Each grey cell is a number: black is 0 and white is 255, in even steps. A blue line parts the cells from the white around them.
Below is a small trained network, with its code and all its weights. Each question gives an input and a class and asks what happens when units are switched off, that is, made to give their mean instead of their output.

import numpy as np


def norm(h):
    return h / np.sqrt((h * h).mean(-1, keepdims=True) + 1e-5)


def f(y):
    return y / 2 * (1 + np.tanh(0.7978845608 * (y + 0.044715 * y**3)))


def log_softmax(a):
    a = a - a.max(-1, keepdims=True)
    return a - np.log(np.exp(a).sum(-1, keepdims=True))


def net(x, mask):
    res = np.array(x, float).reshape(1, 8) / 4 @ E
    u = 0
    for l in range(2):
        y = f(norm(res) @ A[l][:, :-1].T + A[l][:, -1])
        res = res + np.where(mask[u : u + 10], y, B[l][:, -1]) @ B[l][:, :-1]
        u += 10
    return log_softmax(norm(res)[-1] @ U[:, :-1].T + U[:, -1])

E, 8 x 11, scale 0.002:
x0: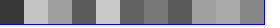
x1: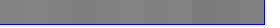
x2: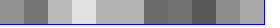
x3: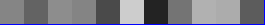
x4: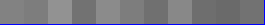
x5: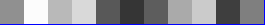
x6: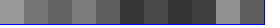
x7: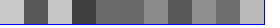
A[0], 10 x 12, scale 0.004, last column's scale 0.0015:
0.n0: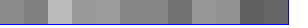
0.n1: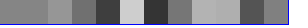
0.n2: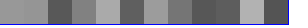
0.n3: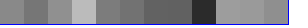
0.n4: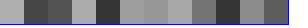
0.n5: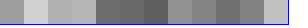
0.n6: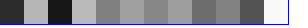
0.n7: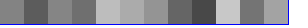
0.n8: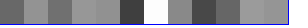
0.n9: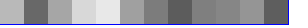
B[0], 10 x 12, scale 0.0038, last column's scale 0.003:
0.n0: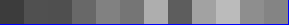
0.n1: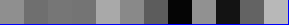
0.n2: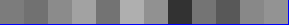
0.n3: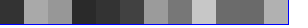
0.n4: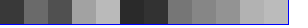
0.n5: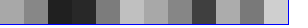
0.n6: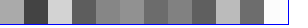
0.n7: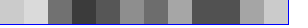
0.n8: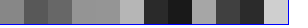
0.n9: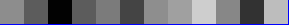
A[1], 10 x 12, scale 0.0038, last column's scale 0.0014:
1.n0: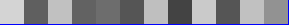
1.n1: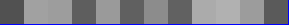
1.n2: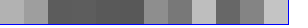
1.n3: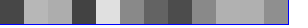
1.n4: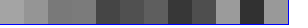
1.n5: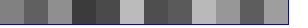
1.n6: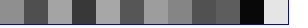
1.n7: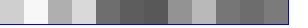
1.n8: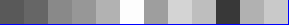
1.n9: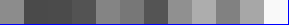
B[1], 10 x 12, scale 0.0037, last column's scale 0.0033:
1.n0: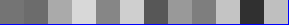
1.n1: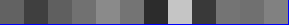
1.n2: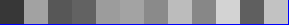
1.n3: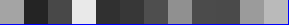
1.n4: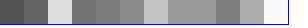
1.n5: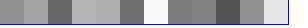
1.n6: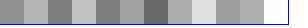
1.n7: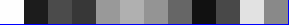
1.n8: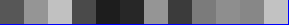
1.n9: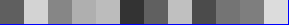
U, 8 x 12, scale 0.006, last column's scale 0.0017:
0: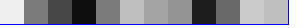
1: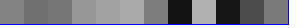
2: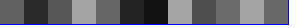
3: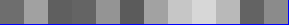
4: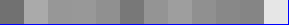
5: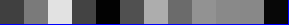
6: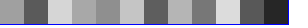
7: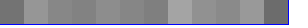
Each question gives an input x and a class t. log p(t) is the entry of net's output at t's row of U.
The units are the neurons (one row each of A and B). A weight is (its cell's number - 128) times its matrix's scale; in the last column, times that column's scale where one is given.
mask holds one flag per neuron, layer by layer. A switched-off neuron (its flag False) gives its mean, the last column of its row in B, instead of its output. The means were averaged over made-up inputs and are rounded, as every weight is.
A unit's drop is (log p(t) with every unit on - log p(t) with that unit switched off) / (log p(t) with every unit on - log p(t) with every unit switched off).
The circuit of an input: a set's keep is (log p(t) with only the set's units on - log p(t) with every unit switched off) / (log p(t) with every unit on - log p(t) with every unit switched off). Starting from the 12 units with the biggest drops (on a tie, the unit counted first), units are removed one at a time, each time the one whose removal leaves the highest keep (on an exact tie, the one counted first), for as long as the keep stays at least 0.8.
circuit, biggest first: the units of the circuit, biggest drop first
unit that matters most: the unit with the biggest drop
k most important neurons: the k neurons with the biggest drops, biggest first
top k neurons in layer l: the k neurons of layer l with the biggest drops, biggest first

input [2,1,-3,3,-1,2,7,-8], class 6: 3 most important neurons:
0.n6, 1.n8, 0.n9
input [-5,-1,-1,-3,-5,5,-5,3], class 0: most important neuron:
1.n7
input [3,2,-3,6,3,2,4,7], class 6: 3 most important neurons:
1.n0, 0.n8, 0.n4
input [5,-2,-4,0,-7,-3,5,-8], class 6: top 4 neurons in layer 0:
0.n6, 0.n4, 0.n9, 0.n3
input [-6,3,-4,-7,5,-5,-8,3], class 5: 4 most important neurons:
1.n8, 0.n1, 0.n5, 0.n9
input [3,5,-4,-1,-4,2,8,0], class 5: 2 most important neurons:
1.n4, 0.n9
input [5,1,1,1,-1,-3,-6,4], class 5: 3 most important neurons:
1.n8, 0.n4, 0.n6
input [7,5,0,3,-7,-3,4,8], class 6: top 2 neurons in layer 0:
0.n4, 0.n7
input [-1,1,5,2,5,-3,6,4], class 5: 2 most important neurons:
0.n3, 1.n4
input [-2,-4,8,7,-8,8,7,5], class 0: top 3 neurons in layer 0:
0.n8, 0.n5, 0.n6
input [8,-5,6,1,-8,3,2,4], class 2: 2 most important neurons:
1.n3, 1.n1
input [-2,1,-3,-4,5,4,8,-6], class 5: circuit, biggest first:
1.n4, 0.n9, 1.n9
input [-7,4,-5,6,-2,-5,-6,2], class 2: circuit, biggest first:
0.n4, 1.n9
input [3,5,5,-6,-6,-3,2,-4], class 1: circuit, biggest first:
0.n8
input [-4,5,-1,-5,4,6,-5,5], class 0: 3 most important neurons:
1.n7, 0.n6, 0.n1
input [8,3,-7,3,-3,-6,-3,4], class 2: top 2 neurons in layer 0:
0.n5, 0.n9
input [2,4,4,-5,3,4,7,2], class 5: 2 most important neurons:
1.n4, 0.n3
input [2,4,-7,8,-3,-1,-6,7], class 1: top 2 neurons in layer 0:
0.n1, 0.n9
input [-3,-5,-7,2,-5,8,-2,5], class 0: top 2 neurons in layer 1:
1.n7, 1.n6
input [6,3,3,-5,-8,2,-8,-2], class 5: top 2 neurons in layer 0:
0.n4, 0.n1
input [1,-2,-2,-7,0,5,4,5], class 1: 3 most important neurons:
0.n8, 0.n6, 0.n2
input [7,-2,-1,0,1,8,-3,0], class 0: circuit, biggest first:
1.n7
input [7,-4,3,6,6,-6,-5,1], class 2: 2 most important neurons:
1.n3, 0.n5
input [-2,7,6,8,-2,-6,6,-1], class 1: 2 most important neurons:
0.n1, 0.n5
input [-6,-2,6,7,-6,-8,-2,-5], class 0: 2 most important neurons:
0.n7, 0.n8
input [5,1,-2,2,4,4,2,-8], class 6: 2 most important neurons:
0.n6, 0.n4
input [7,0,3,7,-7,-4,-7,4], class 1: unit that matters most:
0.n1
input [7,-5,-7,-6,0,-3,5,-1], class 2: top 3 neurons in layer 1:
1.n3, 1.n1, 1.n8
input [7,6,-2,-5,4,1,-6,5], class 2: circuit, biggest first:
1.n3, 1.n1
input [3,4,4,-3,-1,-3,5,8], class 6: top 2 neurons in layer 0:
0.n5, 0.n4
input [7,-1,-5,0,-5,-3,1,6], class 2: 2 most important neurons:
1.n3, 0.n9
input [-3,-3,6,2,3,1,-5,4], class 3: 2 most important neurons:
0.n9, 1.n3
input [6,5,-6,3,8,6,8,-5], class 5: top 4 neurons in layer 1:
1.n4, 1.n9, 1.n0, 1.n7
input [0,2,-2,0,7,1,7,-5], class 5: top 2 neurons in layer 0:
0.n9, 0.n3
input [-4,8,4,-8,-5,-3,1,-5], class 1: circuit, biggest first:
0.n8
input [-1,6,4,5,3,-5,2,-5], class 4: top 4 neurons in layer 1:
1.n7, 1.n5, 1.n6, 1.n4
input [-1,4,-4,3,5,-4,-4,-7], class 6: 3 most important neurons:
0.n6, 0.n9, 0.n3
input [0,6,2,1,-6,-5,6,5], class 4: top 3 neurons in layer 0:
0.n5, 0.n3, 0.n6
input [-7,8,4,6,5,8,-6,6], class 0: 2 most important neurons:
1.n7, 0.n5
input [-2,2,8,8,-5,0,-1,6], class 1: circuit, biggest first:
0.n1
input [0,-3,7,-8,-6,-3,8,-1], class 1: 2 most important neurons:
0.n8, 0.n2
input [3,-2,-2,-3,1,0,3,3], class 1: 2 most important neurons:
0.n8, 0.n2
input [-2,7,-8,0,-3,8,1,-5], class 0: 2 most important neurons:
1.n7, 0.n9
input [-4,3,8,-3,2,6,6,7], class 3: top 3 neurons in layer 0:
0.n9, 0.n5, 0.n3
